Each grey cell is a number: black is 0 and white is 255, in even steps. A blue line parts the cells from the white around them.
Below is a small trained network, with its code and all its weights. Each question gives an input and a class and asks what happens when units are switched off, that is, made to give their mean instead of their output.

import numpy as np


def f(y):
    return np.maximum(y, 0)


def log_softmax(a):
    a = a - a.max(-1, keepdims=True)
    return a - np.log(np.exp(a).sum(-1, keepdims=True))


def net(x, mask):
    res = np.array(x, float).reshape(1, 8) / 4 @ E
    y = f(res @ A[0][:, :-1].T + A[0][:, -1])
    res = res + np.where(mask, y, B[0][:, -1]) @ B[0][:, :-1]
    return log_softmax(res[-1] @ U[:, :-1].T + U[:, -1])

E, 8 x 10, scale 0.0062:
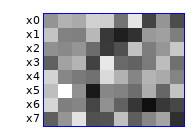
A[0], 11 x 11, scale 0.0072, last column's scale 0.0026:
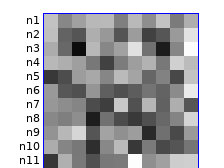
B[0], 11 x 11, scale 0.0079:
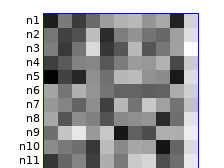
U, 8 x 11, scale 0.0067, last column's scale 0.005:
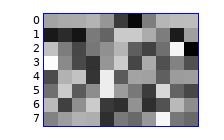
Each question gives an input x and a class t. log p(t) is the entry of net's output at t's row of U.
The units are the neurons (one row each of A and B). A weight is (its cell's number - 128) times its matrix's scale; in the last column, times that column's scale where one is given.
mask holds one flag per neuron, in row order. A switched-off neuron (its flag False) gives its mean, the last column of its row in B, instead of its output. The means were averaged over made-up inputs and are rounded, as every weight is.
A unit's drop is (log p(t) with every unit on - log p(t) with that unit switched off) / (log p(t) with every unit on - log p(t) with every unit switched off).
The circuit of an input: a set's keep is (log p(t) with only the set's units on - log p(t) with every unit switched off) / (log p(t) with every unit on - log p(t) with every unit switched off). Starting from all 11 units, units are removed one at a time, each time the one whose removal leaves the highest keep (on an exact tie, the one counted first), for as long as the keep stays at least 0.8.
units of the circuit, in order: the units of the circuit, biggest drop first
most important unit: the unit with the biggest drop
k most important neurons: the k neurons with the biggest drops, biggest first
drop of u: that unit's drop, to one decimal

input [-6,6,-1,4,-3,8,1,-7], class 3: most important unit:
n3
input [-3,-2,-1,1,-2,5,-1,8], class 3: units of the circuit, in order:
(n7 n5 n1 n3)
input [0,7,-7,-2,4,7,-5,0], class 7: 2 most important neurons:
(n5 n11)
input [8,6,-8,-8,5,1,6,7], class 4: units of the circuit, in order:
(n9 n10)
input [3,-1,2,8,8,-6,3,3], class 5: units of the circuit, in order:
(n9 n11 n8)
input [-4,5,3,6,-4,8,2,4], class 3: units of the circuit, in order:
(n8 n7 n3)
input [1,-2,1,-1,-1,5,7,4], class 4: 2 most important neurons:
(n9 n10)
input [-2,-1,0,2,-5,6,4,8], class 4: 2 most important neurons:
(n9 n10)
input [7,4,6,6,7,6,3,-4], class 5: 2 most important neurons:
(n1 n10)
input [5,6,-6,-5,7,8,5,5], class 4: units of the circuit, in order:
(n9 n10)
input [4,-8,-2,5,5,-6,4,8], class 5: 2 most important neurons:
(n9 n11)
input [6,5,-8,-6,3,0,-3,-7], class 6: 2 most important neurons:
(n3 n5)
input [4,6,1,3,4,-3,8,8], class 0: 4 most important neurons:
(n9 n11 n5 n4)
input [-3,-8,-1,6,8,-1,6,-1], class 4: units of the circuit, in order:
(n9)
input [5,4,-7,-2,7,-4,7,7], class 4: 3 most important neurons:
(n9 n10 n3)
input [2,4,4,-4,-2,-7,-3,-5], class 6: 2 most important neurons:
(n6 n3)
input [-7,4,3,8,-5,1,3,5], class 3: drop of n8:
0.2
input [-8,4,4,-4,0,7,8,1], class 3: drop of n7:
0.1
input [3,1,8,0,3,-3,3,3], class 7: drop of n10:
0.4
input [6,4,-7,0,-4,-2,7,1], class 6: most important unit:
n2
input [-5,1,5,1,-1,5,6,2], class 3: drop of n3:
0.2
